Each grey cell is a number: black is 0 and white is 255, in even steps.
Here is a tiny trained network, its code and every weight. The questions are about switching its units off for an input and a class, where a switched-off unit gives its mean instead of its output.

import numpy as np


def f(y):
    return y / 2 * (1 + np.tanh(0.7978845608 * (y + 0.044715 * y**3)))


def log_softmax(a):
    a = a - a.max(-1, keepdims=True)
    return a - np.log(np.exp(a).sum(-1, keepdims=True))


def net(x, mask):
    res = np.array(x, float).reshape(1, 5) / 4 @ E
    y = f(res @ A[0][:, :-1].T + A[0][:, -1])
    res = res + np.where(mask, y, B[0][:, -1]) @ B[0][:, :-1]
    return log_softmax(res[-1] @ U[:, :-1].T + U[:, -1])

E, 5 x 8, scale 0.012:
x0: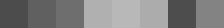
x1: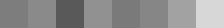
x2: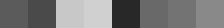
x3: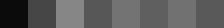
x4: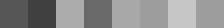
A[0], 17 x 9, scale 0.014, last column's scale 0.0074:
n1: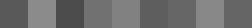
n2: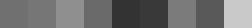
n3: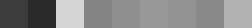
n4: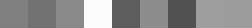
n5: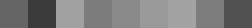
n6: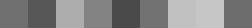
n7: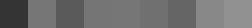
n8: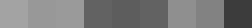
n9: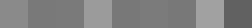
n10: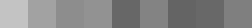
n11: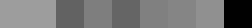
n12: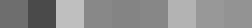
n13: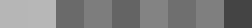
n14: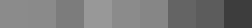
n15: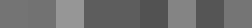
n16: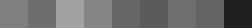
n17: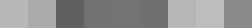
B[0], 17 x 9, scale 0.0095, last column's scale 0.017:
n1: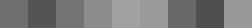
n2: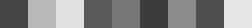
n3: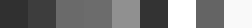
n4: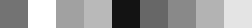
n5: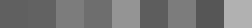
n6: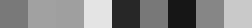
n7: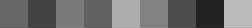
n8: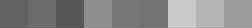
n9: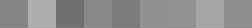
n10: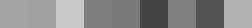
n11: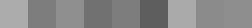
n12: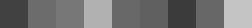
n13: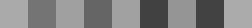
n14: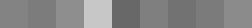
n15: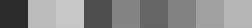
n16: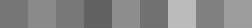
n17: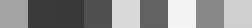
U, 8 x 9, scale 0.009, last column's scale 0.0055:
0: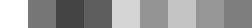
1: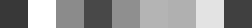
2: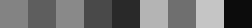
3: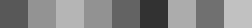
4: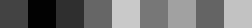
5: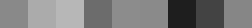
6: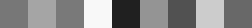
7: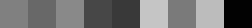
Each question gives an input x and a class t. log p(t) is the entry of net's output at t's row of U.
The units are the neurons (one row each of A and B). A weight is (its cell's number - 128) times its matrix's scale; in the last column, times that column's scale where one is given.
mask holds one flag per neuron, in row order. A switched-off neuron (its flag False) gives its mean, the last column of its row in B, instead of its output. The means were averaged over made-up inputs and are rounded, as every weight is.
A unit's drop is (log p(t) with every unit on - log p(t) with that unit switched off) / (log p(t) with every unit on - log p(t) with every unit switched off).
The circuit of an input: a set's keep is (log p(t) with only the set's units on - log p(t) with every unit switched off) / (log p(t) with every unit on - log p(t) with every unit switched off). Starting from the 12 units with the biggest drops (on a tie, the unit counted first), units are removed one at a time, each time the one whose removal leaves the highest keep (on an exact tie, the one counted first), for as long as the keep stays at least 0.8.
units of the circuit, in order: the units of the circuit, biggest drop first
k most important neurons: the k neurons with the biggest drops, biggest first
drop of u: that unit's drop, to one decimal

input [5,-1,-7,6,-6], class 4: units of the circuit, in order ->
n4
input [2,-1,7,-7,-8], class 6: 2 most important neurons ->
n4; n3
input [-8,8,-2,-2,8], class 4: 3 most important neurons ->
n17; n4; n12
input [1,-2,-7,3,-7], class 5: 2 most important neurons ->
n3; n17
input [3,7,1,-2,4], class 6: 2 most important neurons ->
n6; n2
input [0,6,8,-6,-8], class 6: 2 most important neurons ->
n4; n3
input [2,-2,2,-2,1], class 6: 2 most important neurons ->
n2; n17
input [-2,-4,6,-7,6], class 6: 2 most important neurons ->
n6; n2
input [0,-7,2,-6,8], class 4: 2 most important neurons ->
n4; n2
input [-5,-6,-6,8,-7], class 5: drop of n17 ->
0.2
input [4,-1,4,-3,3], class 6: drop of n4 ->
0.2
